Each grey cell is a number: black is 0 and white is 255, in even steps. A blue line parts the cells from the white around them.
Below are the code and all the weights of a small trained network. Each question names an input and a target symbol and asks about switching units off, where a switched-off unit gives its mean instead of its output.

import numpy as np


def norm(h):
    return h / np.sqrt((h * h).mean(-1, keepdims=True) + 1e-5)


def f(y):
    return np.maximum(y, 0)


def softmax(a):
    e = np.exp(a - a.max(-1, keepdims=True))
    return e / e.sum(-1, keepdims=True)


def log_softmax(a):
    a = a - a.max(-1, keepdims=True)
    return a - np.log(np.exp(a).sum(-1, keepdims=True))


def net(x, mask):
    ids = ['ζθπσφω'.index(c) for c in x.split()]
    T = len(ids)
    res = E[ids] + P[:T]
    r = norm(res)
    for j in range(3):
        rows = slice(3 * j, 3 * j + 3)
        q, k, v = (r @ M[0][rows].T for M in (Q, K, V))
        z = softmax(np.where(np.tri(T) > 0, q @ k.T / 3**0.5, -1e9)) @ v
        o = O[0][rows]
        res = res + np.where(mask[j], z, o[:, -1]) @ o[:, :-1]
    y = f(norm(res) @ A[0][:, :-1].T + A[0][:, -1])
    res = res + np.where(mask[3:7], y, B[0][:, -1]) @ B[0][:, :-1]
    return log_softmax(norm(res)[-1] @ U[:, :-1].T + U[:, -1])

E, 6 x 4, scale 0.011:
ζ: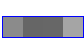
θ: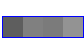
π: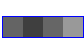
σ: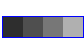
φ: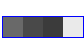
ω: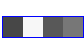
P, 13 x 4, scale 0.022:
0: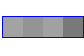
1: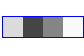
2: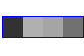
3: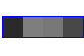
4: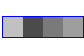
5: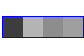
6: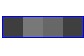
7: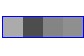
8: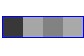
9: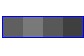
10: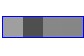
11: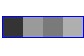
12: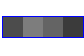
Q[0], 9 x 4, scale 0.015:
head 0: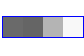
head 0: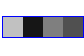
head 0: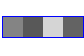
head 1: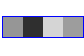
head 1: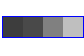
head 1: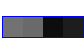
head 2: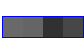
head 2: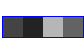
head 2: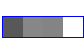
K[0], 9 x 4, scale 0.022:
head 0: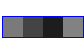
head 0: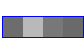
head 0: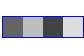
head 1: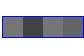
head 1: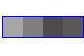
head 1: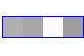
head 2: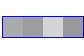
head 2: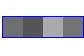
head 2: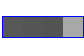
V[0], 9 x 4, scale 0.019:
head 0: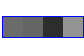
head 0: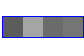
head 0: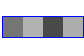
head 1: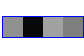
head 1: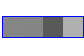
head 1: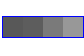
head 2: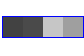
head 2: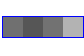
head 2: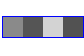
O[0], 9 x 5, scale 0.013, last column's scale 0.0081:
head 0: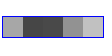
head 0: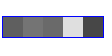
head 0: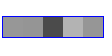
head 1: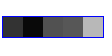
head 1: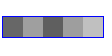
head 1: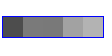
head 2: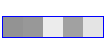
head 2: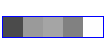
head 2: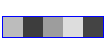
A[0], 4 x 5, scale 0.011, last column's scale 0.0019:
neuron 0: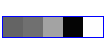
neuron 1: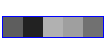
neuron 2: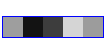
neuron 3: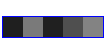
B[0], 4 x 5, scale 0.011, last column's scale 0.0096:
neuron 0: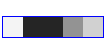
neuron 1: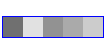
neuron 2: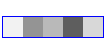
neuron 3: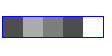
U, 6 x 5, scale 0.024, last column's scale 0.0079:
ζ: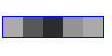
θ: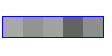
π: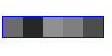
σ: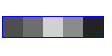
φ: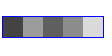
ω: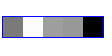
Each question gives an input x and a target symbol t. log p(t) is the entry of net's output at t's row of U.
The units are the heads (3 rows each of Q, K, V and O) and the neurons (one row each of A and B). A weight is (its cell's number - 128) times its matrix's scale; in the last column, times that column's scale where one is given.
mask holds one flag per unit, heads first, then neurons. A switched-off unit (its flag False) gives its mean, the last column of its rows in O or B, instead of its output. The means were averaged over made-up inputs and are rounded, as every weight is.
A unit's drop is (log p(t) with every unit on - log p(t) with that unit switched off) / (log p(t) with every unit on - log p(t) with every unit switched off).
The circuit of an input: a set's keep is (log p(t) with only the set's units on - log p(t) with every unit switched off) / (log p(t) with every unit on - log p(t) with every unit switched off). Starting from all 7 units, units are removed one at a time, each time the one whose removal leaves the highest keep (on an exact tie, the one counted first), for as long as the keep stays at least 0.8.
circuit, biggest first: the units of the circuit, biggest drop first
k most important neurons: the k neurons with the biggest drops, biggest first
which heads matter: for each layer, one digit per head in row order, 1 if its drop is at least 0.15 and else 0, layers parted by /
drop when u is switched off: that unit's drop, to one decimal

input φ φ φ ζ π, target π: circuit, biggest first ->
(head 1)
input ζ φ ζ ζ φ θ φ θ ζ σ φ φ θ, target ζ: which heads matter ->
001
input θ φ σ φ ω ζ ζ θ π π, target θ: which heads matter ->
110
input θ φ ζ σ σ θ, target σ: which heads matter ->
101
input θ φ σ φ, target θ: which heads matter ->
010
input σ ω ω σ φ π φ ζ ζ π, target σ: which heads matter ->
001
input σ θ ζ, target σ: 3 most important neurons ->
(neuron 1; neuron 2; neuron 3)
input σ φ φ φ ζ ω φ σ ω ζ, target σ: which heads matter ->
001
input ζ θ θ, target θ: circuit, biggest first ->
(head 0; neuron 0)
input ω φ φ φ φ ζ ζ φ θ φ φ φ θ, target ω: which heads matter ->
110
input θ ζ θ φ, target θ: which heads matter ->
010
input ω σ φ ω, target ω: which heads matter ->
010
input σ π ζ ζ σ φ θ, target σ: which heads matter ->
001
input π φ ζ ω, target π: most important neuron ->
(neuron 0)
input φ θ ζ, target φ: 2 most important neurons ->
(neuron 2; neuron 1)
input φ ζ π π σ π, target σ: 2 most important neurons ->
(neuron 1; neuron 3)
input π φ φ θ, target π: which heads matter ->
010
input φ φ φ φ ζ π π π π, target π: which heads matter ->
100
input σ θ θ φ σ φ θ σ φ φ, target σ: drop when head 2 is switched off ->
0.6
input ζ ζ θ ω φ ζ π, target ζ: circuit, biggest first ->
(head 2)
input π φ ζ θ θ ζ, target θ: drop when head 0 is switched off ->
0.9
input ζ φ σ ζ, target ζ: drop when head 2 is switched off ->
0.3
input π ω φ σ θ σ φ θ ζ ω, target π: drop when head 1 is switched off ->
0.2
